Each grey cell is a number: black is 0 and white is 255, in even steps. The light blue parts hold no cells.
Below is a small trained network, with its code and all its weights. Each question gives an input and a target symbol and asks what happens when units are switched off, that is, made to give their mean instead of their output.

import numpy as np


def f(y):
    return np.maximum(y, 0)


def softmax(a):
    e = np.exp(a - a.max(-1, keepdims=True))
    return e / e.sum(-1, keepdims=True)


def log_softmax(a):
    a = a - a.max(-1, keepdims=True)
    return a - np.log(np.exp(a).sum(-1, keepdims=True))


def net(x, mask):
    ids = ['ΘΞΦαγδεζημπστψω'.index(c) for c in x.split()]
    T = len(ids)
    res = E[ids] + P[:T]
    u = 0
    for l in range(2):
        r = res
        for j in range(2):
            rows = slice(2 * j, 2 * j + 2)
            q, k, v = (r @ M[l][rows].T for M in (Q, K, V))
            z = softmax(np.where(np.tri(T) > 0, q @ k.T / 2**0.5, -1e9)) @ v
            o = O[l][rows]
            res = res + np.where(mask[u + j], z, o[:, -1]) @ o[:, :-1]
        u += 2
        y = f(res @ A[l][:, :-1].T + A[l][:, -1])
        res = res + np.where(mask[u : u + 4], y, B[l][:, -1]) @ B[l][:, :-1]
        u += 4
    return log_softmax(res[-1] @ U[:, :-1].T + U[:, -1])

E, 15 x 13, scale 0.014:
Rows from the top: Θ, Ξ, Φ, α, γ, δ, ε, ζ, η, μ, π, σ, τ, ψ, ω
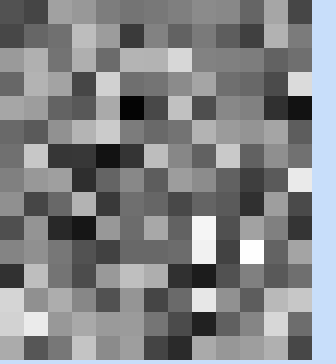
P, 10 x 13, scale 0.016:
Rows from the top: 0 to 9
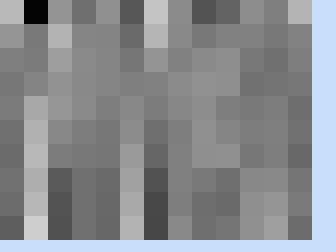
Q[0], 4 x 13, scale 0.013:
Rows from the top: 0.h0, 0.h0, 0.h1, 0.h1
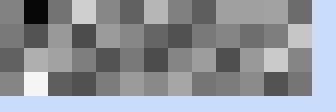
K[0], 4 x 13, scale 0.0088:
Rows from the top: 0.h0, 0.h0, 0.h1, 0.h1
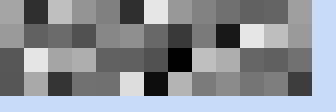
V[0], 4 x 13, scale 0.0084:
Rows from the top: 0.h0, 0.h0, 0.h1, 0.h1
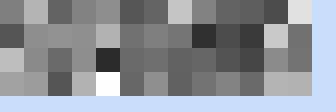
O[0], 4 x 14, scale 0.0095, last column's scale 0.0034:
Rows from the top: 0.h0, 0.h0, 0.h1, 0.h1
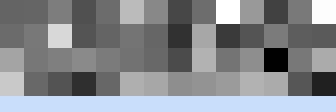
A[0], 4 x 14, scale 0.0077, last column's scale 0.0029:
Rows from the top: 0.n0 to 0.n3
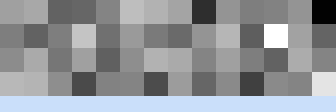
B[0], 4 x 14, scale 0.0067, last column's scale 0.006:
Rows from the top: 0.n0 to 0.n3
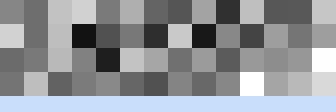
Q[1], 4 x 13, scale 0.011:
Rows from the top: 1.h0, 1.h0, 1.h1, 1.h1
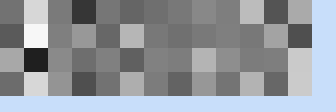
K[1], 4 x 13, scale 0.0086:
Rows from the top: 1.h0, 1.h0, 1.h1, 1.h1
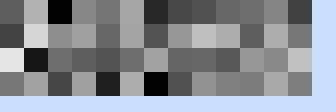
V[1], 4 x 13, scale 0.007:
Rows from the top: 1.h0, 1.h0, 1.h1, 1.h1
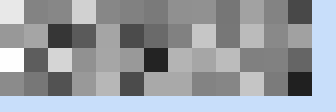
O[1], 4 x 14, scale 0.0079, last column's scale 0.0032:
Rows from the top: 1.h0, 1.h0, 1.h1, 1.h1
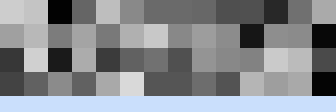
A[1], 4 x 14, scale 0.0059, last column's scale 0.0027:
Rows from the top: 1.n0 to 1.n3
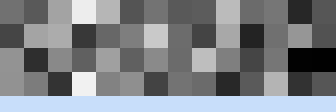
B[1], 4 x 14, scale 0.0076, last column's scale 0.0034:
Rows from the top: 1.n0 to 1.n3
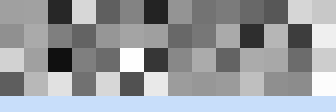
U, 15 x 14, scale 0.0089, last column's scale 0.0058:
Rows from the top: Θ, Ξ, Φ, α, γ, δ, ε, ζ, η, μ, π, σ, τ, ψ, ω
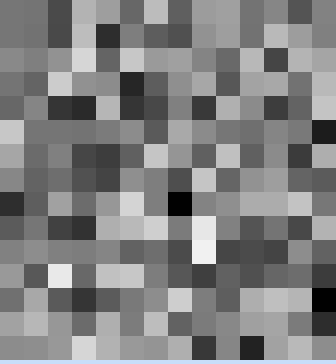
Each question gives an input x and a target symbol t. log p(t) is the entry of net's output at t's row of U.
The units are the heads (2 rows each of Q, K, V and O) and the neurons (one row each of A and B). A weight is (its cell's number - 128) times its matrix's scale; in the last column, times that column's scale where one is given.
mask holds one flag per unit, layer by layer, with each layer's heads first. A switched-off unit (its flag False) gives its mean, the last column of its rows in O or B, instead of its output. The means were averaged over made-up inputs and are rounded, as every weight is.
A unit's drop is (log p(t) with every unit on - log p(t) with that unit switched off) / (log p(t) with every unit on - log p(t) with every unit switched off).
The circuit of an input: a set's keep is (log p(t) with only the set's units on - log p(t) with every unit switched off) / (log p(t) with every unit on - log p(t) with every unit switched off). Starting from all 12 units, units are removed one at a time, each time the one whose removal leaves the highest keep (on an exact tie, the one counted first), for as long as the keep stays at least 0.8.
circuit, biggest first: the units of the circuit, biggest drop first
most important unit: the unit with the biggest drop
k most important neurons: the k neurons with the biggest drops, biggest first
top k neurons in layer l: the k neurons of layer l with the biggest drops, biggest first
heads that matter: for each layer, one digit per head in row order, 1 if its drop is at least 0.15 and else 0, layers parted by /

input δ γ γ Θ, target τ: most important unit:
0.h1
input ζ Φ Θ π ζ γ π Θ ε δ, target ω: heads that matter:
01 / 10
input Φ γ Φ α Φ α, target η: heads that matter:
10 / 10
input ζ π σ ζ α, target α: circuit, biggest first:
(1.h0 0.h0)
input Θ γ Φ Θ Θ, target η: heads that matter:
00 / 01
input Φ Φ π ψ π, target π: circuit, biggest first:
(1.h0 0.h0 0.h1)
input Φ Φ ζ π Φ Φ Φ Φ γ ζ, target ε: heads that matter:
10 / 11
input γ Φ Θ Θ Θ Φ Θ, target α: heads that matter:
10 / 01
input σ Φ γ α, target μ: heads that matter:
10 / 10
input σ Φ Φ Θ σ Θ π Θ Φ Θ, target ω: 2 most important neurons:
(1.n0 0.n2)
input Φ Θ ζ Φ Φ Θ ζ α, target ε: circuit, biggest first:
(1.h1 1.h0 0.h0)
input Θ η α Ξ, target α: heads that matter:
10 / 00
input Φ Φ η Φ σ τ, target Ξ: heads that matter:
00 / 11
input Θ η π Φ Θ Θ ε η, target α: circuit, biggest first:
(1.n3 0.h0)
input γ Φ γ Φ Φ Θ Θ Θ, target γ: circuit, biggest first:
(1.h0 0.n2)
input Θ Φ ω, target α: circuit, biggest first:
(0.h0)
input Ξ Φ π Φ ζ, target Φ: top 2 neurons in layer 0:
(0.n0 0.n2)
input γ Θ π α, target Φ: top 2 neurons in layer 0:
(0.n0 0.n2)
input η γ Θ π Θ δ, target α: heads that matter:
10 / 01
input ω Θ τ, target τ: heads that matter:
10 / 01
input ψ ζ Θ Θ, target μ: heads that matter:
01 / 10
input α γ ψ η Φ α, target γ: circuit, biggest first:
(1.h0)
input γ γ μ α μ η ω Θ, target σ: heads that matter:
11 / 01
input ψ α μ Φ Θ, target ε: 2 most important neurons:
(0.n1 0.n0)
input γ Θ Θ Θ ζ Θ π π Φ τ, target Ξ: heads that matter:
00 / 01
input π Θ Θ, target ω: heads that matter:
00 / 00
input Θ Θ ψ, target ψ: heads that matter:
01 / 10
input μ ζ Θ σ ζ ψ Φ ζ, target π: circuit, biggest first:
(0.h0)
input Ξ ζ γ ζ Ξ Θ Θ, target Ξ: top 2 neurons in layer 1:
(1.n0 1.n3)
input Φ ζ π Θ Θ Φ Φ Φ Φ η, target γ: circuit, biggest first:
(1.h0 0.n2 0.n0)
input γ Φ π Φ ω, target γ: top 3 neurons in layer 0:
(0.n2 0.n1 0.n0)
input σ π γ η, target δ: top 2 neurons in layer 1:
(1.n2 1.n0)
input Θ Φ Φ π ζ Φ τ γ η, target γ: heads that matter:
10 / 00
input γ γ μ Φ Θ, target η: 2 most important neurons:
(0.n2 0.n3)
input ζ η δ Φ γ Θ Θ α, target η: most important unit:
1.h0
